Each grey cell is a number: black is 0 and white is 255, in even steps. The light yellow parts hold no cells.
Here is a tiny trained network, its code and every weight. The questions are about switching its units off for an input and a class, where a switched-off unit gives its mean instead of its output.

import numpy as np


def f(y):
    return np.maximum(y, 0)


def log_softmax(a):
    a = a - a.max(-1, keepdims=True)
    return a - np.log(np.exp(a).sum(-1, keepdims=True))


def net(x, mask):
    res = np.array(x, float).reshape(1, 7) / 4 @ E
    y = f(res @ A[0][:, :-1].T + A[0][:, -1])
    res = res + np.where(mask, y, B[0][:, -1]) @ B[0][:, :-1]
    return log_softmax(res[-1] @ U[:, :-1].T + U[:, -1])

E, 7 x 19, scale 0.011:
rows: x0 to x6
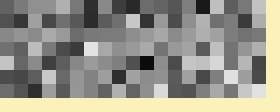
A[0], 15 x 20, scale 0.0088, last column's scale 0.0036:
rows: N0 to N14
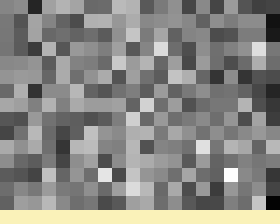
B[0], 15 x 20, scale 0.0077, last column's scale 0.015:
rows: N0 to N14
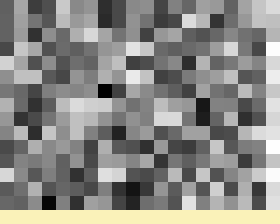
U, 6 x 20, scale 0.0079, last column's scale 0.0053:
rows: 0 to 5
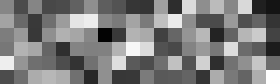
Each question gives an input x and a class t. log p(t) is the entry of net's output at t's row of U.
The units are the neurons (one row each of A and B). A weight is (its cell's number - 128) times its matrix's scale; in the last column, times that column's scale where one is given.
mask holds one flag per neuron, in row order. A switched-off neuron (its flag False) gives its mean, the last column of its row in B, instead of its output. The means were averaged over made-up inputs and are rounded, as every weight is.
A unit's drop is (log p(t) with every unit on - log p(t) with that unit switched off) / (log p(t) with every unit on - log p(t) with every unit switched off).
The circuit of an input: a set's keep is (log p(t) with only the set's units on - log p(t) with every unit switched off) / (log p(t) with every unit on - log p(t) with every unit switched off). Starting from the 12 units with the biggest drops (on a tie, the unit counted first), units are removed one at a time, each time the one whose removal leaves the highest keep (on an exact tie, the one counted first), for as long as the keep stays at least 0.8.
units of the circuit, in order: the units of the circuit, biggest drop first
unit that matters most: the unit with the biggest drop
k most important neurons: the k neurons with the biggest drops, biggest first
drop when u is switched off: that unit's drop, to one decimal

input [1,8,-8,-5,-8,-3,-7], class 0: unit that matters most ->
N14
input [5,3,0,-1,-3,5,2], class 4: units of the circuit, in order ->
N12, N10
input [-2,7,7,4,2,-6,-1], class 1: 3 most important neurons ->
N8, N12, N2
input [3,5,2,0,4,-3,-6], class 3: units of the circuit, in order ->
N5, N13
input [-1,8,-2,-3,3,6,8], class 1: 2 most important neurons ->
N8, N5
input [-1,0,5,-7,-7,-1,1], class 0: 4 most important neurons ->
N13, N14, N9, N1
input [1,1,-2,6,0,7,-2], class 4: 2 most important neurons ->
N12, N0
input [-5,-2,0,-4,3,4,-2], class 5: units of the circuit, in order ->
N10, N14
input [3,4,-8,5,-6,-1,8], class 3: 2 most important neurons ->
N3, N10
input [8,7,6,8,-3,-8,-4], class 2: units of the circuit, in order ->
N9, N10
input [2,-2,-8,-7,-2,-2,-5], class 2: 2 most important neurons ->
N0, N3
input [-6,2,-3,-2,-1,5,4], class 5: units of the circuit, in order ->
N10, N11
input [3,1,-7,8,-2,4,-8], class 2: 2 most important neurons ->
N9, N1
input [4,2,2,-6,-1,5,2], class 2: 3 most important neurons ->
N6, N10, N4
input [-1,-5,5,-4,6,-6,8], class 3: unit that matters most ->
N3
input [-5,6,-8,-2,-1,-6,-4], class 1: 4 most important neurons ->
N8, N12, N2, N3
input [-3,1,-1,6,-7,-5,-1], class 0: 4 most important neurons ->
N13, N14, N12, N0
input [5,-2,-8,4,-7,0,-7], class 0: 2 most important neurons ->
N14, N3
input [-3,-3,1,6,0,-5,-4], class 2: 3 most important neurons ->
N9, N12, N1
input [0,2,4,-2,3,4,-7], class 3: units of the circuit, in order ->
N5
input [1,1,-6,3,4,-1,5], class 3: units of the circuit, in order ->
N13, N3
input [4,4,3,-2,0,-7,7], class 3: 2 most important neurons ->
N3, N12
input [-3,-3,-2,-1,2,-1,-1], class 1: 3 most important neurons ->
N13, N14, N12
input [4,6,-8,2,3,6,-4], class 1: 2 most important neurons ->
N8, N4
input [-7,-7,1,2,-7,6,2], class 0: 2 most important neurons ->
N13, N14
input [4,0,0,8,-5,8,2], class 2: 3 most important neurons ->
N9, N1, N4
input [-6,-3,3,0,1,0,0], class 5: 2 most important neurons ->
N10, N14
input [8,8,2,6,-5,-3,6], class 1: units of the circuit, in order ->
N8
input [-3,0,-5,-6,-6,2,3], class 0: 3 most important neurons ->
N13, N14, N9
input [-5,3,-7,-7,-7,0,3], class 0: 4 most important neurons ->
N13, N14, N9, N1
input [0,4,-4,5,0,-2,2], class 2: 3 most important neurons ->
N7, N9, N1
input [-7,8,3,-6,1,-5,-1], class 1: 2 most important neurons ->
N8, N2
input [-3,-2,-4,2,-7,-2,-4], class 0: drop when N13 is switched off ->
0.9
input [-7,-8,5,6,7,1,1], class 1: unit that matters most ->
N7
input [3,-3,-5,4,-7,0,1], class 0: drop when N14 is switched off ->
0.6
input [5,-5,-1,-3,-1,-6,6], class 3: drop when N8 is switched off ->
0.2
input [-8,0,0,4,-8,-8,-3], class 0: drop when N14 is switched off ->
0.2
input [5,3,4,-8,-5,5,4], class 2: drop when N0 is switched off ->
0.1
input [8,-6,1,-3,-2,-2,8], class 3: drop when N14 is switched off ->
0.0
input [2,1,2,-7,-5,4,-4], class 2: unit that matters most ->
N0
